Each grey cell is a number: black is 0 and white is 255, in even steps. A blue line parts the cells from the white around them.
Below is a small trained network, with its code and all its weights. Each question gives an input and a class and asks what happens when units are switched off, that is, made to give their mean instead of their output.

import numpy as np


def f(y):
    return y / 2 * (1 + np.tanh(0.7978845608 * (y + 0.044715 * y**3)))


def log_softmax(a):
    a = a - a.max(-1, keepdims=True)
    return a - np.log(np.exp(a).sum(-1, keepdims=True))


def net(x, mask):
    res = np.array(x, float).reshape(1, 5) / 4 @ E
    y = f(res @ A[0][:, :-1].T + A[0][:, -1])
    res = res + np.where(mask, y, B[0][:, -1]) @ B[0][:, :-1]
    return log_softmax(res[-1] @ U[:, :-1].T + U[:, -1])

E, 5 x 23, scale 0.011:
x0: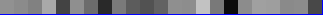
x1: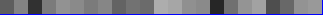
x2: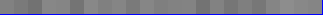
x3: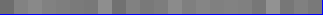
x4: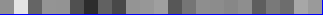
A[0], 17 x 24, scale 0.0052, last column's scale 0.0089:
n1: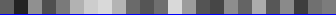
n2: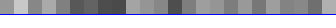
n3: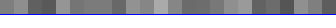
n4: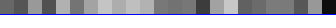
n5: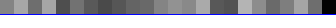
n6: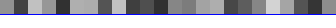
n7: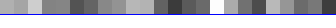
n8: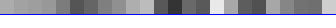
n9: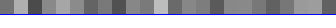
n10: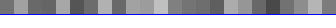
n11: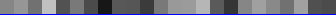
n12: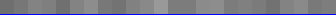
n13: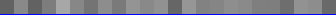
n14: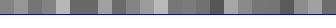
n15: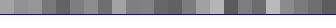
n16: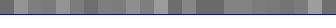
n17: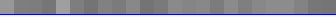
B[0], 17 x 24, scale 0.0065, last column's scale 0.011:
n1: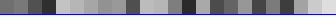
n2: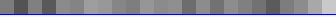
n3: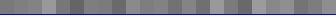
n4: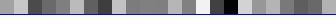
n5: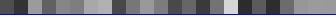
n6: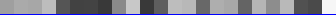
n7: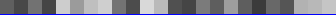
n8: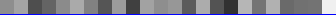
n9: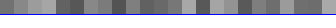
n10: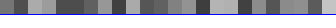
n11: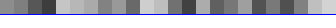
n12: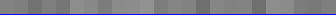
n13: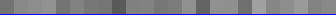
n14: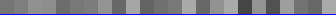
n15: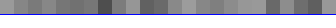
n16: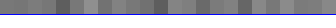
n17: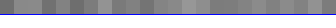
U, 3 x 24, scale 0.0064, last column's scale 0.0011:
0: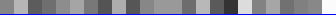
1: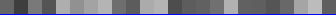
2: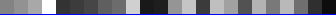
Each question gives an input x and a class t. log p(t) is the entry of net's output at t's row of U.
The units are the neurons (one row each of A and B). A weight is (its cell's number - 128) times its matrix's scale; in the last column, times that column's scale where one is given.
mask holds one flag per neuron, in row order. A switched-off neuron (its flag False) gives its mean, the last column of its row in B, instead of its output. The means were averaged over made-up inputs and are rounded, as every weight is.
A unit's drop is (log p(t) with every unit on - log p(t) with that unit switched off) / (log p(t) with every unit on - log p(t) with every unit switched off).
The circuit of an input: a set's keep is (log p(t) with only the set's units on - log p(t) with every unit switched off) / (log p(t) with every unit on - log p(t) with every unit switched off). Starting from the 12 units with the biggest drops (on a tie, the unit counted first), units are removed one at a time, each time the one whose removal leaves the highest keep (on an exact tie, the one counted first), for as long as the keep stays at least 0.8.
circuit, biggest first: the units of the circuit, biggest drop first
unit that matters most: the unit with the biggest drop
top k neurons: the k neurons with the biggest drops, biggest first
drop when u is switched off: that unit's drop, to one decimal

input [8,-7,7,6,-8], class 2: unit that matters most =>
n6
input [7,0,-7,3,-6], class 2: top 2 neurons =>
(n6; n8)
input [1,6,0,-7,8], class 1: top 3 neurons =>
(n6; n11; n2)
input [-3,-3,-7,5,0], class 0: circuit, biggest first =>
(n8; n5)
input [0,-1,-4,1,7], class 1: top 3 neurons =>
(n6; n4; n2)
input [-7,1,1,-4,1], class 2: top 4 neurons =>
(n10; n11; n7; n1)
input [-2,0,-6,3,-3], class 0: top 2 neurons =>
(n7; n10)
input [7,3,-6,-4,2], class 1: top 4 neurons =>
(n5; n8; n4; n11)
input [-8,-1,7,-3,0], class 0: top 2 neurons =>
(n4; n8)
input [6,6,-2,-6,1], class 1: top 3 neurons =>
(n5; n8; n4)
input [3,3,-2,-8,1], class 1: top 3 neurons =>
(n8; n4; n6)
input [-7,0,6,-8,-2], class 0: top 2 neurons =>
(n4; n7)
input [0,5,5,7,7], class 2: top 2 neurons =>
(n1; n7)
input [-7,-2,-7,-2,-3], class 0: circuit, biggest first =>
(n4)
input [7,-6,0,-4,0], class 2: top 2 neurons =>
(n6; n1)
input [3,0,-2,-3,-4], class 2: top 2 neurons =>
(n6; n8)
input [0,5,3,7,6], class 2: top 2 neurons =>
(n1; n7)
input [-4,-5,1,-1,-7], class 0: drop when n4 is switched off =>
0.2
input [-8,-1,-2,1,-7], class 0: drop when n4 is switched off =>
1.0
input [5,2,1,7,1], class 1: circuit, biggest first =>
(n8)
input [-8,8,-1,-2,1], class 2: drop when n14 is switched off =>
0.1
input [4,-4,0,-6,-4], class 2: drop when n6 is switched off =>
0.3
